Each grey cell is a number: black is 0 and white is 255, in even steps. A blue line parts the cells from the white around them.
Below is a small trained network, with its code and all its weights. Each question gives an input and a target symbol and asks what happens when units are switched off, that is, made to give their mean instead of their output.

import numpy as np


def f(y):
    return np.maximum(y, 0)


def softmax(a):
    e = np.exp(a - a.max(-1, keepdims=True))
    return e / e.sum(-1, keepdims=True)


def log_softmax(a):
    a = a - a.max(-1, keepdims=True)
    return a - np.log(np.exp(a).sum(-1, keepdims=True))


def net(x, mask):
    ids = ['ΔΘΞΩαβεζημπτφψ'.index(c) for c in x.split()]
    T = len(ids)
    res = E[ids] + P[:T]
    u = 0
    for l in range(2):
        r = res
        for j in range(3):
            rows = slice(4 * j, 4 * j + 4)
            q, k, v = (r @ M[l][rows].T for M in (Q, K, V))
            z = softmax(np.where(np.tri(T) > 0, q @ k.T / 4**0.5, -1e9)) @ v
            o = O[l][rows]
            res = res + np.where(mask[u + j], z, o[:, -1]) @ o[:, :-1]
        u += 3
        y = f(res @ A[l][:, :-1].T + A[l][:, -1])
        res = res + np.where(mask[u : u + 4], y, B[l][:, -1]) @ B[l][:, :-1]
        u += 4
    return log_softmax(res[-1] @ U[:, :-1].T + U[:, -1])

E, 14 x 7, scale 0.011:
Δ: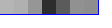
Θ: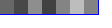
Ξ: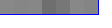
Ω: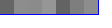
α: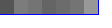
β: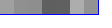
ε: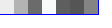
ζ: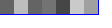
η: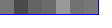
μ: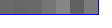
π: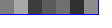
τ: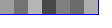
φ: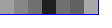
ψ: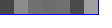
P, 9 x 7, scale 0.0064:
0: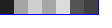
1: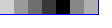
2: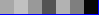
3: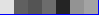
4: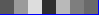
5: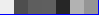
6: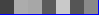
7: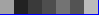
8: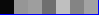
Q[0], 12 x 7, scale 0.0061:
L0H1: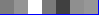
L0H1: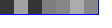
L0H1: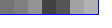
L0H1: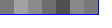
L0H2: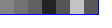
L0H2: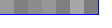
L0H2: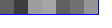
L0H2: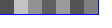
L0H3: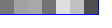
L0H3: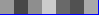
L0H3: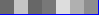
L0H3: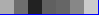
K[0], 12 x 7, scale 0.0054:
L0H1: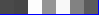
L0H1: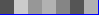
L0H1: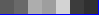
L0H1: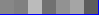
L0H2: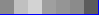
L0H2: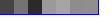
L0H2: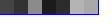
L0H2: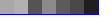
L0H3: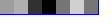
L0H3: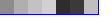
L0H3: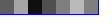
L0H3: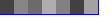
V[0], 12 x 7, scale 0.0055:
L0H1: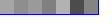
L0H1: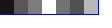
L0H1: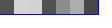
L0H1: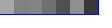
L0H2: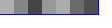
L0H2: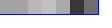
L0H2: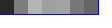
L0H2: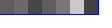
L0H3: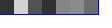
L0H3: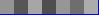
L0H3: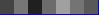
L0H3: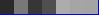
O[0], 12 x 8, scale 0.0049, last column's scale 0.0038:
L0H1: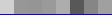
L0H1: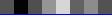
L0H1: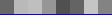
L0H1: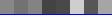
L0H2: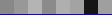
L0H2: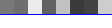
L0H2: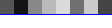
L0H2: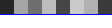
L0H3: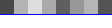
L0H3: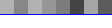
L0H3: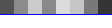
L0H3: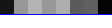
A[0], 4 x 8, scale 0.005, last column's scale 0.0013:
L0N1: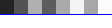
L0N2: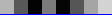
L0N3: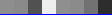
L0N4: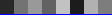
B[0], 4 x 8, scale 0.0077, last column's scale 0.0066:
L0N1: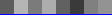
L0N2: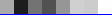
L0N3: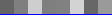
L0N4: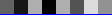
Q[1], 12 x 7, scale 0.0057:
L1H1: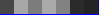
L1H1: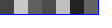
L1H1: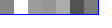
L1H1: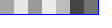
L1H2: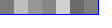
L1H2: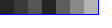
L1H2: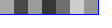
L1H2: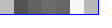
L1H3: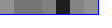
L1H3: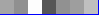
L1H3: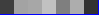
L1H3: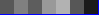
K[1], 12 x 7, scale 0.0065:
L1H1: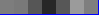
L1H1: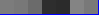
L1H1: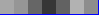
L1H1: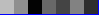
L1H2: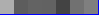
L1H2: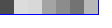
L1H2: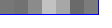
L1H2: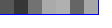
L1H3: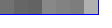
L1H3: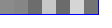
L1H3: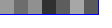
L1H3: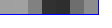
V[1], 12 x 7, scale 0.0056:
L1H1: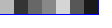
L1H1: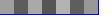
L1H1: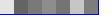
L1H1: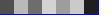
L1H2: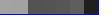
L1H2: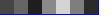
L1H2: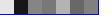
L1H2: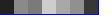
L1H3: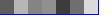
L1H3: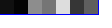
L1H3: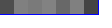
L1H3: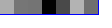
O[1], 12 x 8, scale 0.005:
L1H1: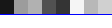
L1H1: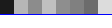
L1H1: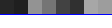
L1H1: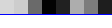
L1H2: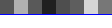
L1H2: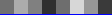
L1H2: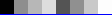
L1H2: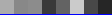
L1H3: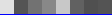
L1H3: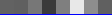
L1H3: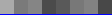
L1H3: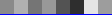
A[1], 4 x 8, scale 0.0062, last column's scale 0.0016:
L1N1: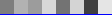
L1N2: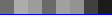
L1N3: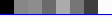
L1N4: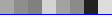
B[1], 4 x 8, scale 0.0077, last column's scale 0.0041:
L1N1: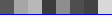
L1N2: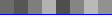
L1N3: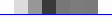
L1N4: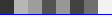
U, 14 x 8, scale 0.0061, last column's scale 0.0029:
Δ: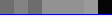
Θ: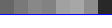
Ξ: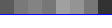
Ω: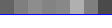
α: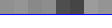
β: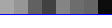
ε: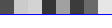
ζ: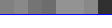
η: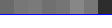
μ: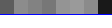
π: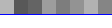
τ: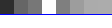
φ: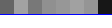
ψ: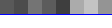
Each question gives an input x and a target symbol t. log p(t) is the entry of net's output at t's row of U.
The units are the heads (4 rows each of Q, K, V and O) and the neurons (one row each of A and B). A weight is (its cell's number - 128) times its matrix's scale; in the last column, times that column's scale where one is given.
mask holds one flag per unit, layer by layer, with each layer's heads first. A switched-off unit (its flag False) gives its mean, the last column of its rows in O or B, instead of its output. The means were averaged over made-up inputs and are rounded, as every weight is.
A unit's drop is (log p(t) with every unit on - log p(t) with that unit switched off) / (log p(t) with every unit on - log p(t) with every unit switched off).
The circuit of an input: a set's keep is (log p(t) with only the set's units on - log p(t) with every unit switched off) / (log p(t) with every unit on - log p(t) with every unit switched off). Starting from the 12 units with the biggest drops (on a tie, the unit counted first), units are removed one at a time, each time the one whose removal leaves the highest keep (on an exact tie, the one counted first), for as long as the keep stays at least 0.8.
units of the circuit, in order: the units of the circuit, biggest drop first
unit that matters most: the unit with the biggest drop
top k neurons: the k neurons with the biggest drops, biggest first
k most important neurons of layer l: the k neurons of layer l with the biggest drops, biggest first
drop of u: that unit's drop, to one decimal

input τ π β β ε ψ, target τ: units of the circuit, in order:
[L0N4; L1H1; L0H2; L1H2]
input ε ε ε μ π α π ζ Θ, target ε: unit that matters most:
L1N3
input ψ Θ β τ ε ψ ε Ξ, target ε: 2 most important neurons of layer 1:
[L1N1; L1N4]
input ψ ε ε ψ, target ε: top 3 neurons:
[L0N4; L1N1; L1N4]
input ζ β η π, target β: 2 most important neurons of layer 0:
[L0N2; L0N1]
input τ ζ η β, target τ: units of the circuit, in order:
[L0N4; L0H2; L1H1; L1H2]
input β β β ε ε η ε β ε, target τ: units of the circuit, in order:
[L1H2; L1N3; L1H1]
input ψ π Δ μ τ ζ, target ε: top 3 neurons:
[L1N1; L0N4; L1N4]
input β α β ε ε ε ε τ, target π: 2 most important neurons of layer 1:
[L1N4; L1N1]
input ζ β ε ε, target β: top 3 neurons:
[L0N2; L1N4; L0N1]
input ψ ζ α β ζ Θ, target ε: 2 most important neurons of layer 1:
[L1N1; L1N4]
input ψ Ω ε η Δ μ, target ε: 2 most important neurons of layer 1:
[L1N1; L1N4]
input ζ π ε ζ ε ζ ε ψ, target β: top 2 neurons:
[L0N2; L0N1]
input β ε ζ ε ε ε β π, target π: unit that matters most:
L0N2
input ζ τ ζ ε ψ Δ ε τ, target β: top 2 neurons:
[L0N2; L0N1]
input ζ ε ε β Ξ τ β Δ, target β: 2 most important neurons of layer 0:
[L0N2; L0N1]
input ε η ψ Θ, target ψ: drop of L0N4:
0.0
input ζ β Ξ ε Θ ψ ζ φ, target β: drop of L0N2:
0.2
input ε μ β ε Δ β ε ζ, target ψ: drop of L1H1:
0.4
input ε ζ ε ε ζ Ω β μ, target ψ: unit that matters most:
L0H2
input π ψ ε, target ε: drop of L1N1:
0.3
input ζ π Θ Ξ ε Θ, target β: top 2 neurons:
[L0N2; L0N1]
